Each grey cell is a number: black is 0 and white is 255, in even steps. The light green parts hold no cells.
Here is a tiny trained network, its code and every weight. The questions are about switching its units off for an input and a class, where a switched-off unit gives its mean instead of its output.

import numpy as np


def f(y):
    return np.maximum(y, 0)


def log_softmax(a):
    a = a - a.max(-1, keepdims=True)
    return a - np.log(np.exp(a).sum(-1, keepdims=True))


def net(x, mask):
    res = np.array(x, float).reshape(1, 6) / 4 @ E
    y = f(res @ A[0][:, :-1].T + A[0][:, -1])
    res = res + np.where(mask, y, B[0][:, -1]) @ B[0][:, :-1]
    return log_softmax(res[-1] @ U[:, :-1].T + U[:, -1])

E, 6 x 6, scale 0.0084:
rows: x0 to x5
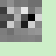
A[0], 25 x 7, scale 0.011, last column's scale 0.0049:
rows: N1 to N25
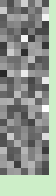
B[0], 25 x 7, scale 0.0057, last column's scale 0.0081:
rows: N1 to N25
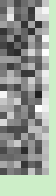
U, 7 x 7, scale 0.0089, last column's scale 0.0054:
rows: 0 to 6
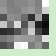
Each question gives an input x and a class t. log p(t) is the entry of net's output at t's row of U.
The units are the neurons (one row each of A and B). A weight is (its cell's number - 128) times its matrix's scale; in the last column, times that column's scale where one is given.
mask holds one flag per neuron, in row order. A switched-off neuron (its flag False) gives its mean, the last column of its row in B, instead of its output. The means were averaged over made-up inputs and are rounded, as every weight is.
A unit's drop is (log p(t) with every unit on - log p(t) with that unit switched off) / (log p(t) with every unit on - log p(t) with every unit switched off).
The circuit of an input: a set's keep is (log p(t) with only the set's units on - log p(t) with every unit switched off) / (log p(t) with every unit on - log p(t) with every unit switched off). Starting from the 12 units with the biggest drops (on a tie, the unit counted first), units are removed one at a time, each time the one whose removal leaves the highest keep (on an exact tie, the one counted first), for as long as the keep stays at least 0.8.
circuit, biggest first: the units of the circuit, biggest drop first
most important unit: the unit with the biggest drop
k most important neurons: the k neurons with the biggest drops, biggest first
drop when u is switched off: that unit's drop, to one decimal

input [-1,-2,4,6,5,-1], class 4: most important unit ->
N8
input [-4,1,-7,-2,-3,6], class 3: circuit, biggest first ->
(N15, N24)
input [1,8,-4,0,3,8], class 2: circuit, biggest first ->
(N11, N3)
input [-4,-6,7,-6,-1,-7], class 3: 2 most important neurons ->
(N14, N12)
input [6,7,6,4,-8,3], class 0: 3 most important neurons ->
(N18, N8, N2)
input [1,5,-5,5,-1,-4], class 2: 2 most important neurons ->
(N11, N3)
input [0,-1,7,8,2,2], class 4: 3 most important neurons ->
(N8, N7, N15)
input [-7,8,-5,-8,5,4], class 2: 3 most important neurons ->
(N11, N3, N8)
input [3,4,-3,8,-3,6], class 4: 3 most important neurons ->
(N8, N7, N25)
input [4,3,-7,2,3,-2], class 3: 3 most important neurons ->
(N15, N24, N2)
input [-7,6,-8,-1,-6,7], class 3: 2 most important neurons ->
(N15, N24)
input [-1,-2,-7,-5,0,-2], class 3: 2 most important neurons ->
(N15, N24)
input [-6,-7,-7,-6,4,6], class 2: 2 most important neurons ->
(N2, N17)
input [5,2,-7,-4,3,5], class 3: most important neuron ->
(N15)
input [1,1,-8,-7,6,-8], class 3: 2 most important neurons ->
(N15, N24)
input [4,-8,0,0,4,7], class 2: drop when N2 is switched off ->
0.2
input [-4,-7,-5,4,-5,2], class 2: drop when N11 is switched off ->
-0.1
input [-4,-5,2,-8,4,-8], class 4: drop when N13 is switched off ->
0.2
